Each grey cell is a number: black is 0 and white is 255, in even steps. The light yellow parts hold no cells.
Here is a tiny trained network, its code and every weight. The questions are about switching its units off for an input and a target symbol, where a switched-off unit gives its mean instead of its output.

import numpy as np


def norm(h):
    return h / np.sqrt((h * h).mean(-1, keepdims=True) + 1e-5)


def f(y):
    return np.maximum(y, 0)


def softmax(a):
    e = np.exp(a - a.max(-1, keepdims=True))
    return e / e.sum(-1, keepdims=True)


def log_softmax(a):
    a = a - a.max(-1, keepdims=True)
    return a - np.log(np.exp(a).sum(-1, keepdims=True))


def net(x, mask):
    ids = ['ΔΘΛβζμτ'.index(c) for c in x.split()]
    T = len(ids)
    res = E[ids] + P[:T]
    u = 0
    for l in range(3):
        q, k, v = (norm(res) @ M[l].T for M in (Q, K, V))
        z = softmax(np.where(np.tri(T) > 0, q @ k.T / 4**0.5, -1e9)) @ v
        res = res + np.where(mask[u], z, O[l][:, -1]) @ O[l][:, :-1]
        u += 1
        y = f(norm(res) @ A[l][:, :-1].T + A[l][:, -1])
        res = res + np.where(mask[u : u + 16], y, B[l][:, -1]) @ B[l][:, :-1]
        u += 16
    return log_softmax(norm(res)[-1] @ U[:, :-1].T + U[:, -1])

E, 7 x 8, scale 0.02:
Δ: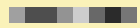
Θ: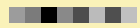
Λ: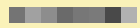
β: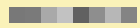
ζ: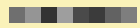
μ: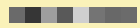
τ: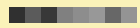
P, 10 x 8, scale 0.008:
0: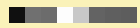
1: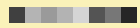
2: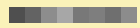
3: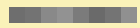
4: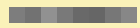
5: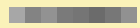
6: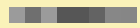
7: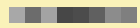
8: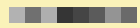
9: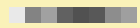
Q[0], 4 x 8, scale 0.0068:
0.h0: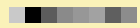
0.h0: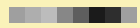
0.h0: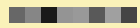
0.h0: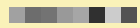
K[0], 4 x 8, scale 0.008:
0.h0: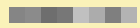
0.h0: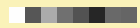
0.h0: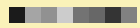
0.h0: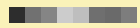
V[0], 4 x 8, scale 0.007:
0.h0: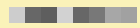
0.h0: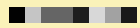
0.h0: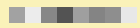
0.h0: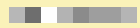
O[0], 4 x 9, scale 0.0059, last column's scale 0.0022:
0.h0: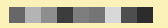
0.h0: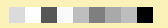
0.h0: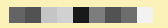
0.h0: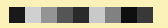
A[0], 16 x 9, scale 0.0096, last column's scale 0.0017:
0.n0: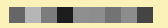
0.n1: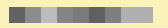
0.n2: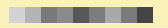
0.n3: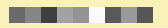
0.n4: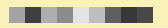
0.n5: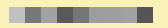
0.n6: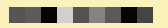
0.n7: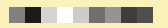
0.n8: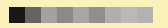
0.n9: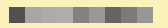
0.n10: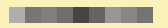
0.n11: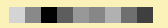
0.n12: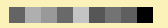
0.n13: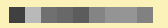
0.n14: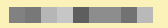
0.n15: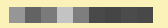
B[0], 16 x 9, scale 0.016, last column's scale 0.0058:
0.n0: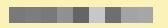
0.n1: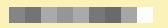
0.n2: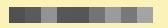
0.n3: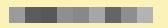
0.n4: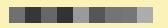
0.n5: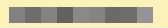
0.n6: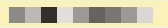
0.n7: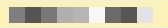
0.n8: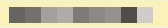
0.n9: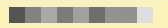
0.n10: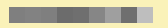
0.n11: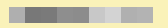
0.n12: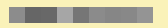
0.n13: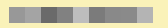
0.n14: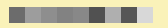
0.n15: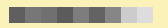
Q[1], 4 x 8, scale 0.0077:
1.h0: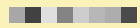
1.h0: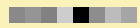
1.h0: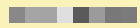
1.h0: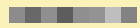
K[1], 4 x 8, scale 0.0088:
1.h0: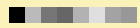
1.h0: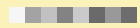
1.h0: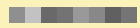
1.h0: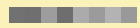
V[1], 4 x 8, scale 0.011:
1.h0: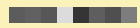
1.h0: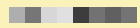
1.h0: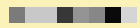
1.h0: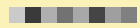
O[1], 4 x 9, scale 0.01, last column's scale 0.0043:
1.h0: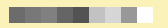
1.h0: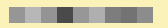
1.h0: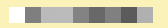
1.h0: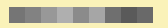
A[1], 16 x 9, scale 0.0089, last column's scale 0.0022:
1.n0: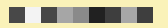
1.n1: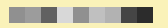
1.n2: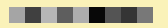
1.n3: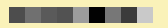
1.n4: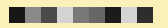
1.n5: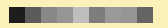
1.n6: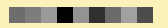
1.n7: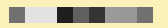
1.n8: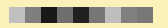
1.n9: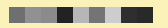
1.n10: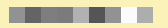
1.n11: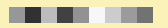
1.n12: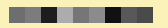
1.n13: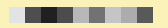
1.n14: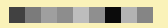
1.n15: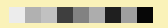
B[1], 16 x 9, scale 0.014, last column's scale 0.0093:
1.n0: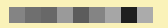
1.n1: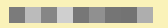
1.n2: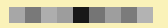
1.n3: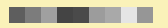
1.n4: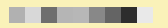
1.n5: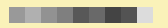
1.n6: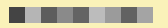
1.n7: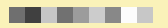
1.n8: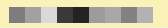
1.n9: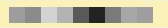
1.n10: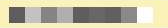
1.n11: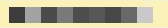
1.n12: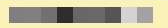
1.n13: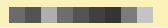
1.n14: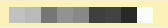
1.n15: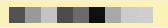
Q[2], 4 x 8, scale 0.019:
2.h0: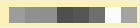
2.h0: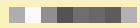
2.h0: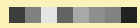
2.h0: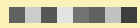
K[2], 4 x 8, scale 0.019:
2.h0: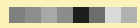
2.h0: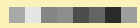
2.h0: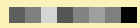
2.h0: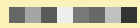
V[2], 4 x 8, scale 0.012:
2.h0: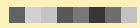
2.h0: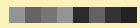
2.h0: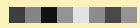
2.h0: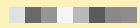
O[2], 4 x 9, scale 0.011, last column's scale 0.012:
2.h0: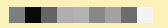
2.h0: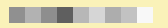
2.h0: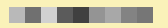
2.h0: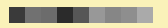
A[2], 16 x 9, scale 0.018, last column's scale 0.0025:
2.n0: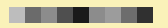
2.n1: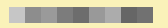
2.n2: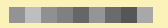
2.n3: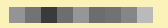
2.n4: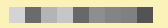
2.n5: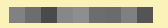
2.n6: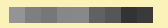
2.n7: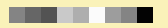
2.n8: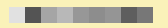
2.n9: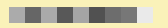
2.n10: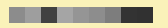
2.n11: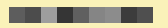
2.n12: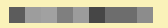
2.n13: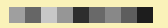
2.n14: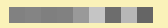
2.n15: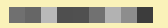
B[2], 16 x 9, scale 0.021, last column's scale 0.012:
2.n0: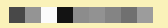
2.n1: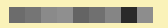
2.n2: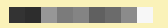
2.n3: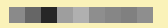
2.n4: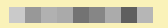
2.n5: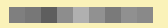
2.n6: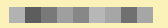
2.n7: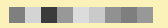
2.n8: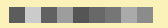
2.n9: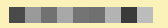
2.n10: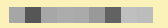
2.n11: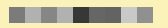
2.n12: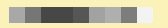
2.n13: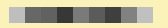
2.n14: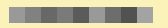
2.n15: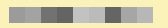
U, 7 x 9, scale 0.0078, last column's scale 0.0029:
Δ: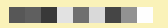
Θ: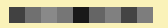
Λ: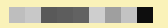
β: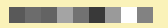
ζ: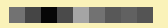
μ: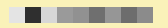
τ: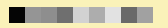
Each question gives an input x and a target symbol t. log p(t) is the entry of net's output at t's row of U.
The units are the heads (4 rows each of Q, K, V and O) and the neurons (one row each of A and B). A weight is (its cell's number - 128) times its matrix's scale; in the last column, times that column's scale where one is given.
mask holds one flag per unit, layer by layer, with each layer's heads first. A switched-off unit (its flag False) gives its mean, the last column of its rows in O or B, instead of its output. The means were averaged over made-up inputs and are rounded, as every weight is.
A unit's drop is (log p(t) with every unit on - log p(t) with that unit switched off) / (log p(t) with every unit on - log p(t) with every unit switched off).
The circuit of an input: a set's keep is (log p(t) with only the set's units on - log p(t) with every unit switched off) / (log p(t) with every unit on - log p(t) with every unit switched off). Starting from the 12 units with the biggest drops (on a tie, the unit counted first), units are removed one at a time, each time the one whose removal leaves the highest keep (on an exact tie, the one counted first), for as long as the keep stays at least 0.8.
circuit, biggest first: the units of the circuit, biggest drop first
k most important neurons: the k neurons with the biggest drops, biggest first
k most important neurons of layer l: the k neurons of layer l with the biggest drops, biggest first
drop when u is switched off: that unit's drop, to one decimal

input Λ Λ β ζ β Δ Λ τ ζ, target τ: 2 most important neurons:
(2.n0; 0.n6)
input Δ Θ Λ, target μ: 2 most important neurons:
(2.n10; 2.n6)
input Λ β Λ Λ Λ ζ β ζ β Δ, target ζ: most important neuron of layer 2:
(2.n10)
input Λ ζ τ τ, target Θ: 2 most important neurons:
(1.n13; 0.n7)
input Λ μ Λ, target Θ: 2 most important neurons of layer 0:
(0.n6; 0.n7)
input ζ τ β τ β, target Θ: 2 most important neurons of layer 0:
(0.n7; 0.n4)
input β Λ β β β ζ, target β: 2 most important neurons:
(0.n7; 1.n14)
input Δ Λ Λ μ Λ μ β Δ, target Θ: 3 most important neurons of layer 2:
(2.n9; 2.n0; 2.n10)
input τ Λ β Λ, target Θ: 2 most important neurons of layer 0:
(0.n6; 0.n9)
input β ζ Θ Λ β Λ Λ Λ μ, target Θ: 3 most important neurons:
(0.n4; 0.n7; 2.n9)
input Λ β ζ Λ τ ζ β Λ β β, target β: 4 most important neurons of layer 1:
(1.n9; 1.n4; 1.n14; 1.n3)
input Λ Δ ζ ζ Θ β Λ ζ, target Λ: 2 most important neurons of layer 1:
(1.n14; 1.n13)
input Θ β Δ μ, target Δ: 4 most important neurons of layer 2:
(2.n11; 2.n6; 2.n0; 2.n13)
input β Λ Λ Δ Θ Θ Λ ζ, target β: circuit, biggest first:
(0.n15)
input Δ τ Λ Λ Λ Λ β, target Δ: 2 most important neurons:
(0.n7; 2.n10)
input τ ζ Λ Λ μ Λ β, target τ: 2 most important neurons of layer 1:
(1.n14; 1.n10)
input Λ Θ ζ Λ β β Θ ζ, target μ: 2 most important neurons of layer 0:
(0.n6; 0.n11)
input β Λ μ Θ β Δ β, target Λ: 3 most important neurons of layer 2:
(2.n2; 2.n15; 2.n12)
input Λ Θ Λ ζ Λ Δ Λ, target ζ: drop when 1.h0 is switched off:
0.3
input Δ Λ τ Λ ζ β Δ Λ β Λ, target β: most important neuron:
(1.n15)
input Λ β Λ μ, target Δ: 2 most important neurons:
(0.n7; 2.n11)
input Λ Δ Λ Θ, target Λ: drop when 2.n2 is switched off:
0.2
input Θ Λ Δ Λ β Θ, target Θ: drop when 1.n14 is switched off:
-0.1
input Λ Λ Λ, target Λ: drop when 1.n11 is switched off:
-0.1
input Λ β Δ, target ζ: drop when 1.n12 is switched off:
0.2
